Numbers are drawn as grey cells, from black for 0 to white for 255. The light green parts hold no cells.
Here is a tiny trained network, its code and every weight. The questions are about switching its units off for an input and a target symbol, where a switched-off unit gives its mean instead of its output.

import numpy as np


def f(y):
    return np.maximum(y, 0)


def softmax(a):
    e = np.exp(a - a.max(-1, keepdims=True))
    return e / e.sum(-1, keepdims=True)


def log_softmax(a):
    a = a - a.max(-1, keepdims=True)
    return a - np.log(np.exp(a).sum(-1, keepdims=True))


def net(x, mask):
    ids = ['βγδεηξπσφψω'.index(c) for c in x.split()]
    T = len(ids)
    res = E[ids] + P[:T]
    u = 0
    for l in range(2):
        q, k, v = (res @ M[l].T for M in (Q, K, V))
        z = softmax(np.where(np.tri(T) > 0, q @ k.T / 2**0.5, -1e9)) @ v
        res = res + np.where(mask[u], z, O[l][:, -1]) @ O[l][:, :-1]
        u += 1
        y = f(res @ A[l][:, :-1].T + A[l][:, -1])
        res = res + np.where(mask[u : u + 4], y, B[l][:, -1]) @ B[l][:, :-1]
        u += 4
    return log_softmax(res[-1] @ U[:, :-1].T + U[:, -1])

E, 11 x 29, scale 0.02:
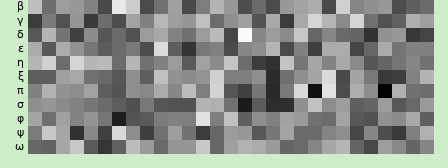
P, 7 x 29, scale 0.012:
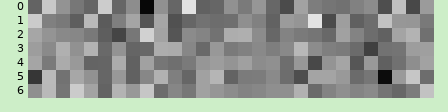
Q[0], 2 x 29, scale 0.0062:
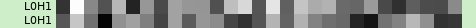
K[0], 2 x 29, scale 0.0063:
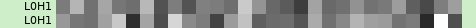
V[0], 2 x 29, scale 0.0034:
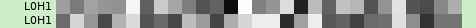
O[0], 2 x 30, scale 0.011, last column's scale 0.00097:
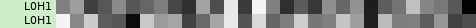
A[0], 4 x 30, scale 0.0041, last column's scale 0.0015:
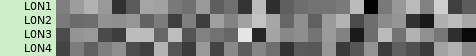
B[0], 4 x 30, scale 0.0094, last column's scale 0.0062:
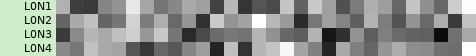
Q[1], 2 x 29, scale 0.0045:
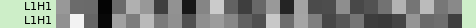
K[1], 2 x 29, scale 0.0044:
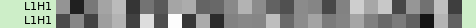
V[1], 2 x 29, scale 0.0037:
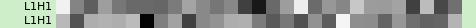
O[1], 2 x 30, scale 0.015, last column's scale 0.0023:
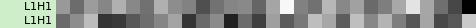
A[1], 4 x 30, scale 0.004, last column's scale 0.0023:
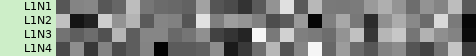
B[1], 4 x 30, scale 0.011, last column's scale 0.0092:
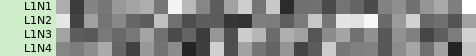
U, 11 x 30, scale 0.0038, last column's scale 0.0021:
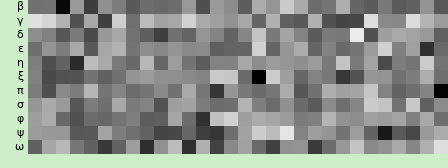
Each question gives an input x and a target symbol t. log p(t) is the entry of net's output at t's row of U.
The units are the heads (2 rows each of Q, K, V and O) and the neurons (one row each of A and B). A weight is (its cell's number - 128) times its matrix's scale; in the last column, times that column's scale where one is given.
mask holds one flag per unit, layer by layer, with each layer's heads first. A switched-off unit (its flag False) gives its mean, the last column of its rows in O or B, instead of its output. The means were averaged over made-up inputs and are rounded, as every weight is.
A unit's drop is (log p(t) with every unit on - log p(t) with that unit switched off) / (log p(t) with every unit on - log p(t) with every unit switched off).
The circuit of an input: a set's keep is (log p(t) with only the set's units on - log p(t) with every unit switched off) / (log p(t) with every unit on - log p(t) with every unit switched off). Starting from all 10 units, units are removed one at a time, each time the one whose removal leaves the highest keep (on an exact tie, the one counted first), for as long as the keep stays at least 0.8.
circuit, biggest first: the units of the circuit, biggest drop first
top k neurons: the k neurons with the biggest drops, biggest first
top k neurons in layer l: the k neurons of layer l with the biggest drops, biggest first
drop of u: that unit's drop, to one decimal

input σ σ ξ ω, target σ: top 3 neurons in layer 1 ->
[L1N4 L1N1 L1N3]
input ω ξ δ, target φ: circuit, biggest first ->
[L0H1 L1N3 L0N4 L1N1]
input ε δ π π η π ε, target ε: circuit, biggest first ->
[L1H1]
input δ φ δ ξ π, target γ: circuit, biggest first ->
[L1H1 L0N1]
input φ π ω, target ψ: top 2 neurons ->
[L1N1 L0N1]
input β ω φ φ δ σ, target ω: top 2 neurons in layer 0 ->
[L0N4 L0N2]
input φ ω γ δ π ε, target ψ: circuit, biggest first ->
[L0H1 L1H1]
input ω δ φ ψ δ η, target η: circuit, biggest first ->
[L0H1 L1N1]
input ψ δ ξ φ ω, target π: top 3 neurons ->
[L1N2 L0N2 L0N1]
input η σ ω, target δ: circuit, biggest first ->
[L0H1 L0N1]
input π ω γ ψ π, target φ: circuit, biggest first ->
[L0H1 L1N3 L0N4 L1H1]
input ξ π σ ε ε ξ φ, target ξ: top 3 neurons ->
[L1N1 L1N3 L0N4]
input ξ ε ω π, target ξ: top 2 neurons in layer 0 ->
[L0N4 L0N1]
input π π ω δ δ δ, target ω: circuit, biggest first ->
[L0H1 L0N4 L1N3]
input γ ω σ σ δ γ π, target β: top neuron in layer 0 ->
[L0N2]
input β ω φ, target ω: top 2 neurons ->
[L1N1 L1N3]
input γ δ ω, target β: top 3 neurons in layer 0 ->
[L0N2 L0N4 L0N1]
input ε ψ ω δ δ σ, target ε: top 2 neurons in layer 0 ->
[L0N2 L0N3]
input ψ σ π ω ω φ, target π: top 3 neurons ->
[L1N2 L0N1 L1N1]
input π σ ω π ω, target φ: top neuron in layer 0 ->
[L0N4]
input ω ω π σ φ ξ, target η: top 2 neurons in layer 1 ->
[L1N1 L1N4]
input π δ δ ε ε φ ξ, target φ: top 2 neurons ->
[L1N3 L0N4]
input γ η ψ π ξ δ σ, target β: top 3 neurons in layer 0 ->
[L0N2 L0N1 L0N4]
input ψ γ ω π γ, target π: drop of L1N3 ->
0.0
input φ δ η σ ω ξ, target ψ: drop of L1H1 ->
0.4
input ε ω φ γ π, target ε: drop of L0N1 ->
-0.1
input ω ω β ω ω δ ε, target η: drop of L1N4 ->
0.1
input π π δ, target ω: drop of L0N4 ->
0.2
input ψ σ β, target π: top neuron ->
[L1N2]
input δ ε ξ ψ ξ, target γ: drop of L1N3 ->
0.0
